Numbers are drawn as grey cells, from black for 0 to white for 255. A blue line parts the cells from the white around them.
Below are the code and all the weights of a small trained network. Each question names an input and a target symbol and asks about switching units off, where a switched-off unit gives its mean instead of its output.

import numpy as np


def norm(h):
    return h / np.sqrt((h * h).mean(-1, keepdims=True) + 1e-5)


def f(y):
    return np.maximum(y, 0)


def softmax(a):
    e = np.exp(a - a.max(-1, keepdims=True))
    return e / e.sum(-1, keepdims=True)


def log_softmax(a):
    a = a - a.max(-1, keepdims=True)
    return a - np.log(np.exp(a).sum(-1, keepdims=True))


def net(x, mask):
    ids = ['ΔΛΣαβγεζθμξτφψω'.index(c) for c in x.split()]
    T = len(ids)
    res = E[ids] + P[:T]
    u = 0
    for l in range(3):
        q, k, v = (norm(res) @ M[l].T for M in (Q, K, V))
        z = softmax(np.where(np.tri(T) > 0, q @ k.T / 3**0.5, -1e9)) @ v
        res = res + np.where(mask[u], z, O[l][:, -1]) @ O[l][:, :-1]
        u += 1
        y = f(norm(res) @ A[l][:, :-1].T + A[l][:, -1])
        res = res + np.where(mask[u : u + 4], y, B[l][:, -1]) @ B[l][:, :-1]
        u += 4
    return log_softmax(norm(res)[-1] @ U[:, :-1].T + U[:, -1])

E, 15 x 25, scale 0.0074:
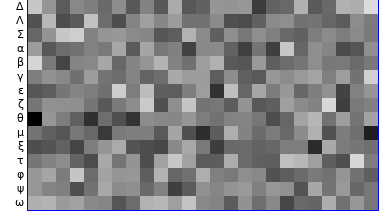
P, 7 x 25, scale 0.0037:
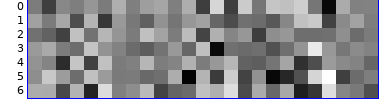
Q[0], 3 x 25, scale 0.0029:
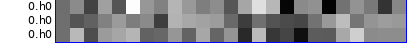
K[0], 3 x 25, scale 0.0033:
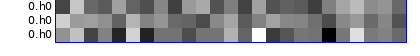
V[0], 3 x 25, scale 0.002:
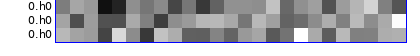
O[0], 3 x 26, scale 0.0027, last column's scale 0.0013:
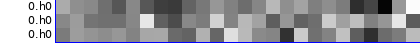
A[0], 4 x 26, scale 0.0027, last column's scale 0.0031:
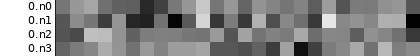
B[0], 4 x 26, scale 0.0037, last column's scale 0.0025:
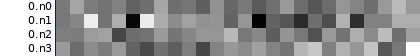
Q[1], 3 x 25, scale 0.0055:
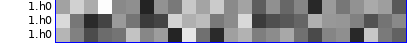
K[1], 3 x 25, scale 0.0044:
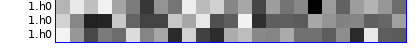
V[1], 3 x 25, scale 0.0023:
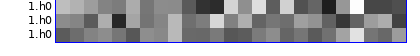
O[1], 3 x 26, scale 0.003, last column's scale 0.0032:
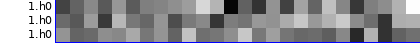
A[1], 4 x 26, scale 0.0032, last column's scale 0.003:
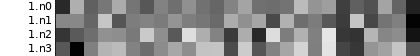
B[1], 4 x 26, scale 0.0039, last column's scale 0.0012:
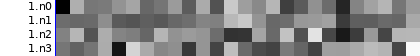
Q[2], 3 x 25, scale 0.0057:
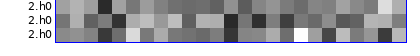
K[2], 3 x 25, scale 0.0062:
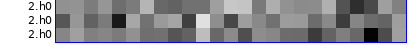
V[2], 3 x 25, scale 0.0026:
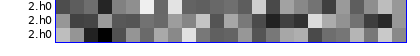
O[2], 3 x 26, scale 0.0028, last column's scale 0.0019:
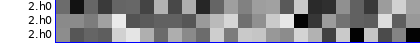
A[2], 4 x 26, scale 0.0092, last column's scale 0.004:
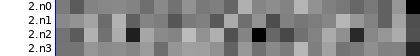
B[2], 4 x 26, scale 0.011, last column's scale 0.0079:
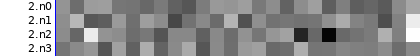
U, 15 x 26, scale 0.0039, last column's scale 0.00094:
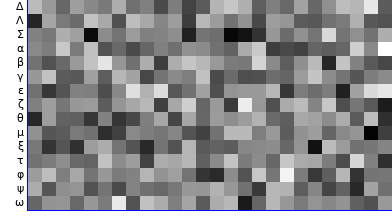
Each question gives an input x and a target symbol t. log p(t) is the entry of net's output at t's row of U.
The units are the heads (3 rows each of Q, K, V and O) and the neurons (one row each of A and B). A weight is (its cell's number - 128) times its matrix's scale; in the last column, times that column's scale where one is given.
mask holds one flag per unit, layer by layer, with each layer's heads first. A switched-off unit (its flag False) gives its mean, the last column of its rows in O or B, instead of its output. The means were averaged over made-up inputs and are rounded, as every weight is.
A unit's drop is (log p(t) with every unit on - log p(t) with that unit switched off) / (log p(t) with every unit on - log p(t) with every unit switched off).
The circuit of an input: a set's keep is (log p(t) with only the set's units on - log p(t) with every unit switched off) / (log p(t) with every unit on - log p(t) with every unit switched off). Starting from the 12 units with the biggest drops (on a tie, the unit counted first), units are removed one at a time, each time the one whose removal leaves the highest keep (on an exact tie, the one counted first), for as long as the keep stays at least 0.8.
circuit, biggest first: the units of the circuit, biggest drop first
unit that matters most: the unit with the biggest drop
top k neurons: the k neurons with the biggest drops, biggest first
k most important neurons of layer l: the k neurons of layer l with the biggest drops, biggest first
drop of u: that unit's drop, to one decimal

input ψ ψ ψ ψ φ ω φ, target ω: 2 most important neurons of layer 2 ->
2.n3, 2.n2
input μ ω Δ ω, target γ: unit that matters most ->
1.h0
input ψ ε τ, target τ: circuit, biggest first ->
2.n2, 2.n1, 1.h0
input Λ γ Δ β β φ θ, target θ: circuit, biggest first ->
2.n2, 2.n1
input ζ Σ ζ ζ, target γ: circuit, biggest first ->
1.h0, 2.n2
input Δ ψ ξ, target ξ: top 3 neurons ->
2.n2, 2.n1, 2.n0
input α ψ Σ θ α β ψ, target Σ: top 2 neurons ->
0.n3, 2.n2
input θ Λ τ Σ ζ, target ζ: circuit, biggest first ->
2.n2, 2.n1, 2.h0
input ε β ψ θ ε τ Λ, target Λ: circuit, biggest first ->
2.n2, 1.n0, 2.n1
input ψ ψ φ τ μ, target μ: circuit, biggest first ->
2.n2, 2.n1
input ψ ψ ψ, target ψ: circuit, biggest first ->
2.n2, 2.n0
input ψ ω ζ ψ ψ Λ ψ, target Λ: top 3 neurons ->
2.n2, 2.n1, 2.n0
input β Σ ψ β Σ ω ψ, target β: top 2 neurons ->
0.n3, 2.n2
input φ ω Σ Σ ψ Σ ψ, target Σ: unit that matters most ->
2.h0
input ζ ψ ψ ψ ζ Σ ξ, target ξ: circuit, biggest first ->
2.n2, 2.n1, 1.h0
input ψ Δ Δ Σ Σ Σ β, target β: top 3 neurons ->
2.n2, 2.n1, 1.n3
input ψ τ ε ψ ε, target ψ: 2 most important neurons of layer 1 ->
1.n1, 1.n3
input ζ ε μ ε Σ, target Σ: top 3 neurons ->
2.n2, 2.n1, 1.n3
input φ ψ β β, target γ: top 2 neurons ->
2.n1, 2.n2
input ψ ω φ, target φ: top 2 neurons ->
1.n2, 2.n2
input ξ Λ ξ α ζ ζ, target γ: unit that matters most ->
0.n3
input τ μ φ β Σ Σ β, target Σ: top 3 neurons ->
2.n2, 2.n1, 1.n1
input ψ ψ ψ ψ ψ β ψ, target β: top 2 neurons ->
2.n2, 2.n1
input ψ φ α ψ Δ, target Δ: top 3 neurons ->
2.n2, 2.n1, 2.n0
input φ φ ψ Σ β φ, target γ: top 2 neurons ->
2.n1, 2.n2
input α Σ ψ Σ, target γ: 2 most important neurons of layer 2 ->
2.n1, 2.n2
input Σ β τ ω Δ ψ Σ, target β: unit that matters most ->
2.h0
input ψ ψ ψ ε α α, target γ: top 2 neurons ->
2.n1, 0.n3
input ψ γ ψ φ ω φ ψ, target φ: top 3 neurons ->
2.n2, 2.n1, 0.n1
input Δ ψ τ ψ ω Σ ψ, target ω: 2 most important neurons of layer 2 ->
2.n3, 2.n2
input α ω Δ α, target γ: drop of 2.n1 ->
0.2
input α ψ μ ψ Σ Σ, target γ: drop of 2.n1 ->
0.2
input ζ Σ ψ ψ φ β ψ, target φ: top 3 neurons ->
2.n2, 2.n1, 0.n3
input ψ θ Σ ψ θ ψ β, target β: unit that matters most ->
1.h0
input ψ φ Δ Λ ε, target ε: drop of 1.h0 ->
0.4
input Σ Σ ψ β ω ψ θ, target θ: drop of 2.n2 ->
0.8
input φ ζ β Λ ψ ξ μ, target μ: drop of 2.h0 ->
0.1
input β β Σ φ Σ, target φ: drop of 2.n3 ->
0.0
